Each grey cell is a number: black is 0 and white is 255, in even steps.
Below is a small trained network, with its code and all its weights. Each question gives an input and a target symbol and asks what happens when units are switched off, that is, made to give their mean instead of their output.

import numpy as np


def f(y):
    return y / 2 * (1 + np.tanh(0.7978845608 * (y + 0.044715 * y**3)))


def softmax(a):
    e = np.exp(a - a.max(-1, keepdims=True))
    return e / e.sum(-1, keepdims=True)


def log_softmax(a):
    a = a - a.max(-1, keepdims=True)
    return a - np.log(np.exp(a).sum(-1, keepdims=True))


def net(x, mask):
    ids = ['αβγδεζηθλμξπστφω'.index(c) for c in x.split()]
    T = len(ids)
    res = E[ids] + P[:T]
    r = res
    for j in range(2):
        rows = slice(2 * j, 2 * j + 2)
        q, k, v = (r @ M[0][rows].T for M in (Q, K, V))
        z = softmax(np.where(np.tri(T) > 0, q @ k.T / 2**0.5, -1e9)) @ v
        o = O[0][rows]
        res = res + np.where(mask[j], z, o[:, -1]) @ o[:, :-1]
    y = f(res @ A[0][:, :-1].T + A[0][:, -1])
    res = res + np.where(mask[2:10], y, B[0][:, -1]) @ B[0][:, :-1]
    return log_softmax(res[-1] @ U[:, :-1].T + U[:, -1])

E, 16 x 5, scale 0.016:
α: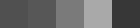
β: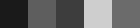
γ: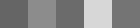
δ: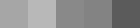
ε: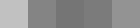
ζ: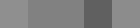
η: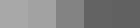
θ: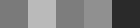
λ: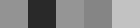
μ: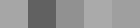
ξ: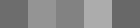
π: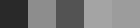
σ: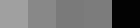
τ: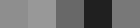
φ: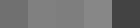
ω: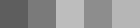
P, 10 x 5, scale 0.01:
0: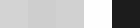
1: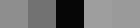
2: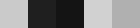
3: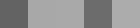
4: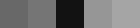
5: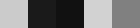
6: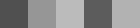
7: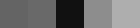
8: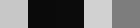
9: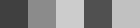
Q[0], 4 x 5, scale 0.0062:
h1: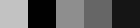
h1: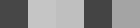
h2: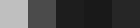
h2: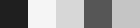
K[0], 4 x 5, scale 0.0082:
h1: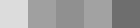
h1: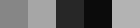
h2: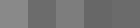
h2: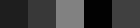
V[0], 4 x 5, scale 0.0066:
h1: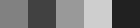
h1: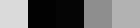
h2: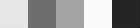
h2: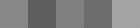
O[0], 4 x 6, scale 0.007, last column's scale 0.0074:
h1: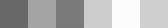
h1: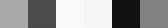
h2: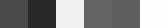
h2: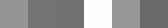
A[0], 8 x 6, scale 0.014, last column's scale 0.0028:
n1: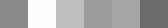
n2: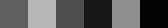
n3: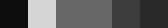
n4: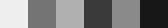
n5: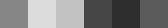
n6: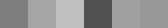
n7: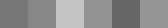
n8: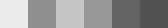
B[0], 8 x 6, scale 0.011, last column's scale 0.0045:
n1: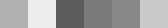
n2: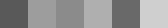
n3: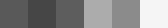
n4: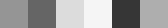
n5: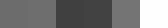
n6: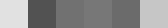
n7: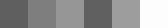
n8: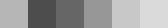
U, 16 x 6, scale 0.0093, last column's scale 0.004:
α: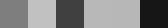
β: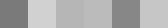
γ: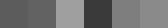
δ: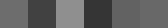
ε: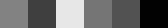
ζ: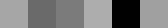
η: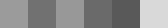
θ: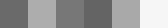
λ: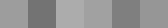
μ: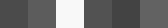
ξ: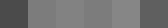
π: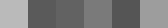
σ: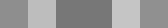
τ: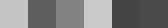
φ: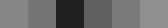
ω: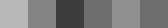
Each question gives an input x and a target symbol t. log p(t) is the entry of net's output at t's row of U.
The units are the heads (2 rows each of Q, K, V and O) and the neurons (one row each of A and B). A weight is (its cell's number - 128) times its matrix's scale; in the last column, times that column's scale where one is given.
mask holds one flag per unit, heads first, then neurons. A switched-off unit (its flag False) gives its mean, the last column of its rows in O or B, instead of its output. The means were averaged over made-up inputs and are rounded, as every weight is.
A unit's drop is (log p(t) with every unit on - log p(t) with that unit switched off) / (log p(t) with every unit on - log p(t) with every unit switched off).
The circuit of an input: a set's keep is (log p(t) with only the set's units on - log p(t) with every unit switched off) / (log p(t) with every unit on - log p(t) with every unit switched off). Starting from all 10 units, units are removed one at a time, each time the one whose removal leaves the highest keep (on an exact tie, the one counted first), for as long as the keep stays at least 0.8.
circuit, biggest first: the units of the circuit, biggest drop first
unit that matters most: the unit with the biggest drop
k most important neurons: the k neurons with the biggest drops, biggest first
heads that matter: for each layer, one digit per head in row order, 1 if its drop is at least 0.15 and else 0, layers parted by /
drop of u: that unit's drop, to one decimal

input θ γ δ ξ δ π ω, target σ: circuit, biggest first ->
[h2 n1]
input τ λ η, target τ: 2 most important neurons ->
[n4 n8]
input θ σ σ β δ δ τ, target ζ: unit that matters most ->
h1
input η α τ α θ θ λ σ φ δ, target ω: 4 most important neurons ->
[n1 n5 n8 n6]
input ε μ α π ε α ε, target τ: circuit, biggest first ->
[n4 h1 n8]
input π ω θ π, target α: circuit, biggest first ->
[h2 n1]
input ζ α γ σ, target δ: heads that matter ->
01
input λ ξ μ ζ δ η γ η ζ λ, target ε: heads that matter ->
10
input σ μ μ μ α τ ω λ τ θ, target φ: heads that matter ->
01
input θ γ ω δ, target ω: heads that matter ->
00
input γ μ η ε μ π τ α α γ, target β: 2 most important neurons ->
[n5 n1]
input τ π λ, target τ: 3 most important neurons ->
[n7 n5 n8]
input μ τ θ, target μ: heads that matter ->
01
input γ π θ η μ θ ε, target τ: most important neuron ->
[n4]
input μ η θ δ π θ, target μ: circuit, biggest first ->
[h2 n7]
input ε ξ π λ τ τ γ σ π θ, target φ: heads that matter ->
11
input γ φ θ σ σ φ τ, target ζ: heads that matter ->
10
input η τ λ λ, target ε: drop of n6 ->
0.0
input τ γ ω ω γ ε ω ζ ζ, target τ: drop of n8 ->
0.2
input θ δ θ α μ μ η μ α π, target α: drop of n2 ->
0.2
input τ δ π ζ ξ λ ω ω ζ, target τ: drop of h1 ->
1.0
